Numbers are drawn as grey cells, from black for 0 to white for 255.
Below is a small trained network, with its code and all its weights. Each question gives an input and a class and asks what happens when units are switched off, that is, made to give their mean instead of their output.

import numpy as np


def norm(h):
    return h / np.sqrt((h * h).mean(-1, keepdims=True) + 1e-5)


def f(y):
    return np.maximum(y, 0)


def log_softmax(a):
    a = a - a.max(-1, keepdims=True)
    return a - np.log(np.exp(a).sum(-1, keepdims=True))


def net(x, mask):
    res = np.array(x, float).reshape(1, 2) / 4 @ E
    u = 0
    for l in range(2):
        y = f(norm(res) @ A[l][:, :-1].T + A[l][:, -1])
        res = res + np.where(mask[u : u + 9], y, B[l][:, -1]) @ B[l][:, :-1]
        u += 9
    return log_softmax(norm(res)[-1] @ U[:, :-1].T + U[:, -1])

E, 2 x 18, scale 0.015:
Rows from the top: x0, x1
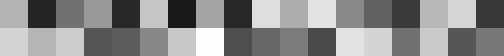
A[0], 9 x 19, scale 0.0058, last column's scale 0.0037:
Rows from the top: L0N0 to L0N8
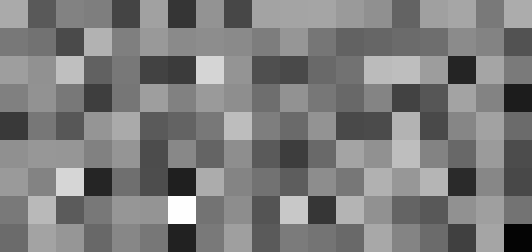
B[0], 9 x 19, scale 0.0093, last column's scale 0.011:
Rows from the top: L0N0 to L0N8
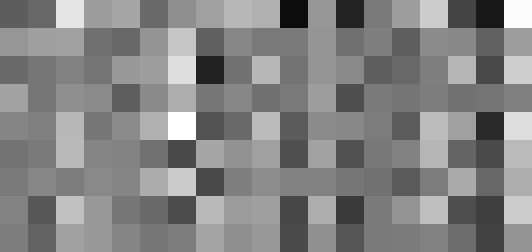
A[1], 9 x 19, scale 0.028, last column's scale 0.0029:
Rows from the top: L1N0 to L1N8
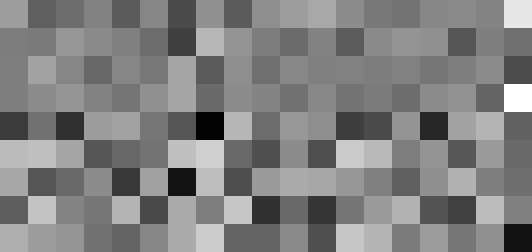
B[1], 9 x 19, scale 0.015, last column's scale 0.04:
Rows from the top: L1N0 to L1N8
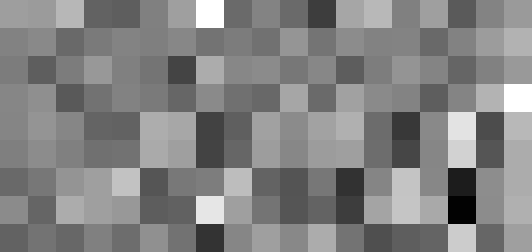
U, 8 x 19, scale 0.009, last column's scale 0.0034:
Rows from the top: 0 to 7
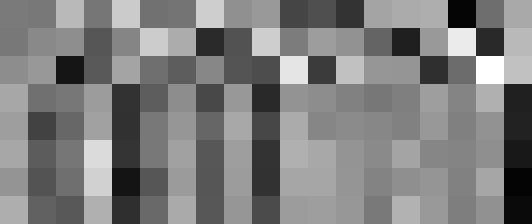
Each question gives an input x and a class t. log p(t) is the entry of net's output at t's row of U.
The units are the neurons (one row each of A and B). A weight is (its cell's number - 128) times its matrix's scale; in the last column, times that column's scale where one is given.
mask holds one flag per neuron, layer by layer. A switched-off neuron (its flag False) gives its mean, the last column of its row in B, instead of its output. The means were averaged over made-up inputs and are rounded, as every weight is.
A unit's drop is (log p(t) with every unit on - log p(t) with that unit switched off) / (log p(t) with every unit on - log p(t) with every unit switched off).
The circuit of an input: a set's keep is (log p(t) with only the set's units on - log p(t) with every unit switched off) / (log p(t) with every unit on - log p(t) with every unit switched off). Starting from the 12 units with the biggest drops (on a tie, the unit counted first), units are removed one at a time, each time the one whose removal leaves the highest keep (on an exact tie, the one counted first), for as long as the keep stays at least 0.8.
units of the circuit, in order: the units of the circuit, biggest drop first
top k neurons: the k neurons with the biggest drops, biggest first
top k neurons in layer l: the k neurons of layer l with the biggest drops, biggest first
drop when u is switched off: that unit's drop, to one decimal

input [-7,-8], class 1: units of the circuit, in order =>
(L1N4)
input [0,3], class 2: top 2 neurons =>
(L0N2, L1N4)
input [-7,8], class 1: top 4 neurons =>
(L1N5, L1N8, L0N0, L1N6)
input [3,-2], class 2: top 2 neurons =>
(L0N0, L1N4)
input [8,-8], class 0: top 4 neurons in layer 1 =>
(L1N6, L1N0, L1N5, L1N8)
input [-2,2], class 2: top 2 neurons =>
(L1N4, L1N7)
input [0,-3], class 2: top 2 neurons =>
(L0N4, L1N3)
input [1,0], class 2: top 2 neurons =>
(L1N1, L1N7)
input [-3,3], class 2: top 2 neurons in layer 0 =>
(L0N2, L0N0)
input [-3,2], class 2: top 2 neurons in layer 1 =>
(L1N7, L1N4)
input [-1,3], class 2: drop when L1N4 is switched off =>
0.2
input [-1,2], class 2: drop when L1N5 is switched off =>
0.1
